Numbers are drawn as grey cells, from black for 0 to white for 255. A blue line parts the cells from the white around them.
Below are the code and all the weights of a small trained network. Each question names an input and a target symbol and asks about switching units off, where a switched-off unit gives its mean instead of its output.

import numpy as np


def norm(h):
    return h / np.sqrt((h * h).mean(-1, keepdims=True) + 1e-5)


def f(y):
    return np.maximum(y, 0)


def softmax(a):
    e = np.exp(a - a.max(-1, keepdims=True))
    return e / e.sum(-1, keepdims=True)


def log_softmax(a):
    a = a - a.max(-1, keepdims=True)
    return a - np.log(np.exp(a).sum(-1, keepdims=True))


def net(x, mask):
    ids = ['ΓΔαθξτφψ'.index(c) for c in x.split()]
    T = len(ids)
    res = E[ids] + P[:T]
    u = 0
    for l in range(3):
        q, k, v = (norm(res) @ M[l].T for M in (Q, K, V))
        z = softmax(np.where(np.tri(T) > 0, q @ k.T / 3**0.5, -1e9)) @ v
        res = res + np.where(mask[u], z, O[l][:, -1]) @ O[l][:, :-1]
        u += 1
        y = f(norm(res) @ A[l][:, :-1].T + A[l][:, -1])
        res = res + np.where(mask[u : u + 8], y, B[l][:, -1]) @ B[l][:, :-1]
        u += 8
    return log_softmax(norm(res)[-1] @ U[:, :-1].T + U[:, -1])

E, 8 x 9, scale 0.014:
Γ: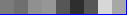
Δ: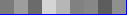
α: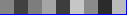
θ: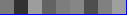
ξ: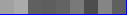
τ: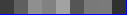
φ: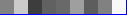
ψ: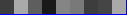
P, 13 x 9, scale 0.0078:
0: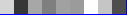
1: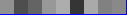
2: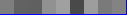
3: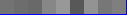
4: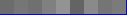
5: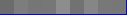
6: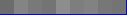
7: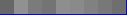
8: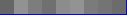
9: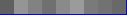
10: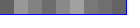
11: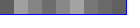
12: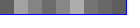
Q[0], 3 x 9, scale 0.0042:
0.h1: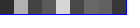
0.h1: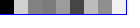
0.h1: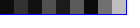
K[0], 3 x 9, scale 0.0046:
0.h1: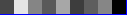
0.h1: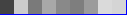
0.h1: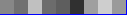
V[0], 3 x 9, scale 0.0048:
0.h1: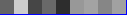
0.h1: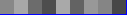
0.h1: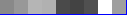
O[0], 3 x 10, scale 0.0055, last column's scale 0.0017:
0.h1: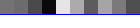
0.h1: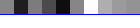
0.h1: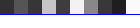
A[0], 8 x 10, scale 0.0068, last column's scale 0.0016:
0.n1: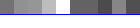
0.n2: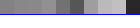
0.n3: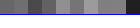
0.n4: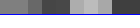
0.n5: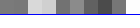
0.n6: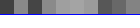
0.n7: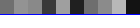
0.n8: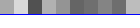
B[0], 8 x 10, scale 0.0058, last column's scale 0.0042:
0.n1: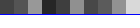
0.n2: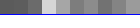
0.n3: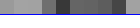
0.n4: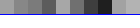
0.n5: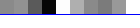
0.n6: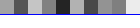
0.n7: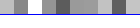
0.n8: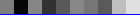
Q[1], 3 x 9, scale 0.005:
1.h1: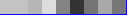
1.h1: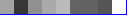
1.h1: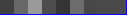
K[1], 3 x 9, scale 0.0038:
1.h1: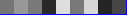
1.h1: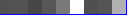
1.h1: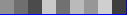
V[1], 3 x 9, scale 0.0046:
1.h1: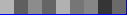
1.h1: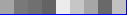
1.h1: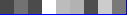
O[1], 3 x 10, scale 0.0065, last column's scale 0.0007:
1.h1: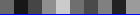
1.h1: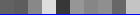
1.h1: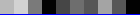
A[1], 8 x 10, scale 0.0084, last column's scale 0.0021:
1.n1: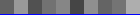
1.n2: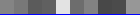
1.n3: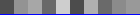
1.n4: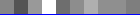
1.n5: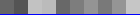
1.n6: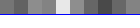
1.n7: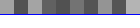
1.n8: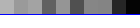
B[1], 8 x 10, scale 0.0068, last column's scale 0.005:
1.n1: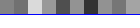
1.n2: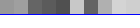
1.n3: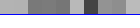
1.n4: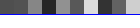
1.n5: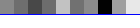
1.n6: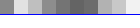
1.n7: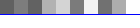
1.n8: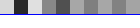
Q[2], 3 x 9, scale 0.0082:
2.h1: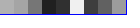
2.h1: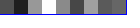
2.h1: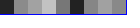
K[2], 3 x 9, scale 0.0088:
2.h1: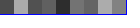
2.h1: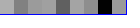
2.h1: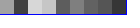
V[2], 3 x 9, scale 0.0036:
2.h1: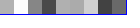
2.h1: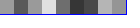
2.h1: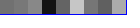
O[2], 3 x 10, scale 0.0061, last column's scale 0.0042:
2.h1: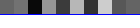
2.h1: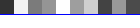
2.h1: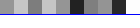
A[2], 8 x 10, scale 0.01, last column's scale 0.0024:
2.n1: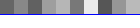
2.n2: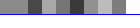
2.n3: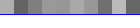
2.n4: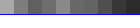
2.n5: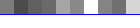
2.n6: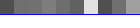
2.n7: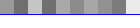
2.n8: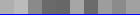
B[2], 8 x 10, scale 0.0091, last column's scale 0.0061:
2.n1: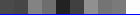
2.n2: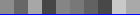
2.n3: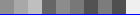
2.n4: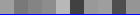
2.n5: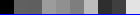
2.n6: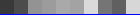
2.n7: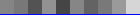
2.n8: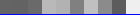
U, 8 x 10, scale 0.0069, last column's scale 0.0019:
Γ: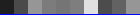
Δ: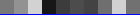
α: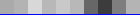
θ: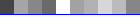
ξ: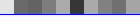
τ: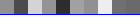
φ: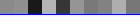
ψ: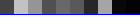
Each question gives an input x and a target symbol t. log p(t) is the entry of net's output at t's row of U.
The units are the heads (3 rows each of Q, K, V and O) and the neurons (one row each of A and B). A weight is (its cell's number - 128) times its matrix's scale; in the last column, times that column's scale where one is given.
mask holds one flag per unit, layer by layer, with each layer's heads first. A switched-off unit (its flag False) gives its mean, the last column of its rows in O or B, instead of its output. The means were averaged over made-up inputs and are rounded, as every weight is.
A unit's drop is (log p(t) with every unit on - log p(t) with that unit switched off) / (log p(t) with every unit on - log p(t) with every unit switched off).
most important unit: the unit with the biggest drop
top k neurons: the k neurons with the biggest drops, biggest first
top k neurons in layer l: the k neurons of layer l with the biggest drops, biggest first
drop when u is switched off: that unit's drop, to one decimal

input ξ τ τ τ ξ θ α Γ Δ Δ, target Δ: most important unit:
0.n8
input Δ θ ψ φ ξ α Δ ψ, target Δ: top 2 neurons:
(0.n5 0.n1)
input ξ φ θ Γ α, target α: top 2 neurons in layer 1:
(1.n4 1.n7)
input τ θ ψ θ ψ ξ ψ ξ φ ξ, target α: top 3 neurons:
(0.n4 0.n5 2.n1)
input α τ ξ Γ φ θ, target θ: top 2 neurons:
(0.n5 2.n8)
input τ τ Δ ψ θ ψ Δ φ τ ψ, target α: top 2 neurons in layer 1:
(1.n3 1.n4)
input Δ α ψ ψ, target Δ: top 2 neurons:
(0.n5 1.n3)
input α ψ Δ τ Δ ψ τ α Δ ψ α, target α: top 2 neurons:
(0.n5 0.n7)
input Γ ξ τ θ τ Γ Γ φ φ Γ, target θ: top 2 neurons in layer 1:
(1.n5 1.n4)
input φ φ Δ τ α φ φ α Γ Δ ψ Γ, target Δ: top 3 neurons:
(2.n2 1.n4 1.n5)
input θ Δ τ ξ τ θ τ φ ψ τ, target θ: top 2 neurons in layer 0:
(0.n8 0.n7)
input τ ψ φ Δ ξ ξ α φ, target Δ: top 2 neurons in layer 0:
(0.n5 0.n4)
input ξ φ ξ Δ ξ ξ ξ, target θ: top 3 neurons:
(1.n2 1.n6 2.n8)
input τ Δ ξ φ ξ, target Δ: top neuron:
(0.n4)
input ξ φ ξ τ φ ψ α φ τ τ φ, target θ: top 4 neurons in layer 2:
(2.n8 2.n1 2.n5 2.n7)
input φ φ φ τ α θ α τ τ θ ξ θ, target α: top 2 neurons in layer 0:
(0.n5 0.n6)
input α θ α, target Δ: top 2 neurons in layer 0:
(0.n5 0.n1)
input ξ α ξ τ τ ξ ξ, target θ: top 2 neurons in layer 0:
(0.n4 0.n6)
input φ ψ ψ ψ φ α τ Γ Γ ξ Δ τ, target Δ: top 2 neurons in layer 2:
(2.n7 2.n6)
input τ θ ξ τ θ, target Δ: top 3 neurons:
(0.n5 1.n6 0.n4)
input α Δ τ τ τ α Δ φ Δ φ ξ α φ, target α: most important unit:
1.n7
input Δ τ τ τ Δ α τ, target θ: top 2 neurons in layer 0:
(0.n8 0.n5)
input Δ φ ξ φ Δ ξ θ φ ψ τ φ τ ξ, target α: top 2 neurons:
(0.n4 0.n6)
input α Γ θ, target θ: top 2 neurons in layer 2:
(2.n8 2.n1)
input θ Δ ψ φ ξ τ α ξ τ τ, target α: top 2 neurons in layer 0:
(0.n8 0.n7)
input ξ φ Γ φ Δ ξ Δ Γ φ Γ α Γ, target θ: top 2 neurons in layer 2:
(2.n1 2.n5)
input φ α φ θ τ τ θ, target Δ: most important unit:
0.n5
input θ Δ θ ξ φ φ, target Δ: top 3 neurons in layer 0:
(0.n5 0.n8 0.n1)
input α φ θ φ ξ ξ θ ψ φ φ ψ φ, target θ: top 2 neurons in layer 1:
(1.n5 1.n8)
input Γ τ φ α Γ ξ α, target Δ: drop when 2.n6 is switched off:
0.2
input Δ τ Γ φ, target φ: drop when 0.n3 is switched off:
0.0
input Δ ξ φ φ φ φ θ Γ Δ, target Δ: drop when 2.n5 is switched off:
0.1
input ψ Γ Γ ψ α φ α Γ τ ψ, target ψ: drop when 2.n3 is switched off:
-0.1
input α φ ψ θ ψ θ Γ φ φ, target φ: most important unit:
0.n7
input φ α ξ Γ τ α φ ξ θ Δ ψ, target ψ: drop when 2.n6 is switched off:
0.1
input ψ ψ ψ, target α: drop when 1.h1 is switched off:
1.1
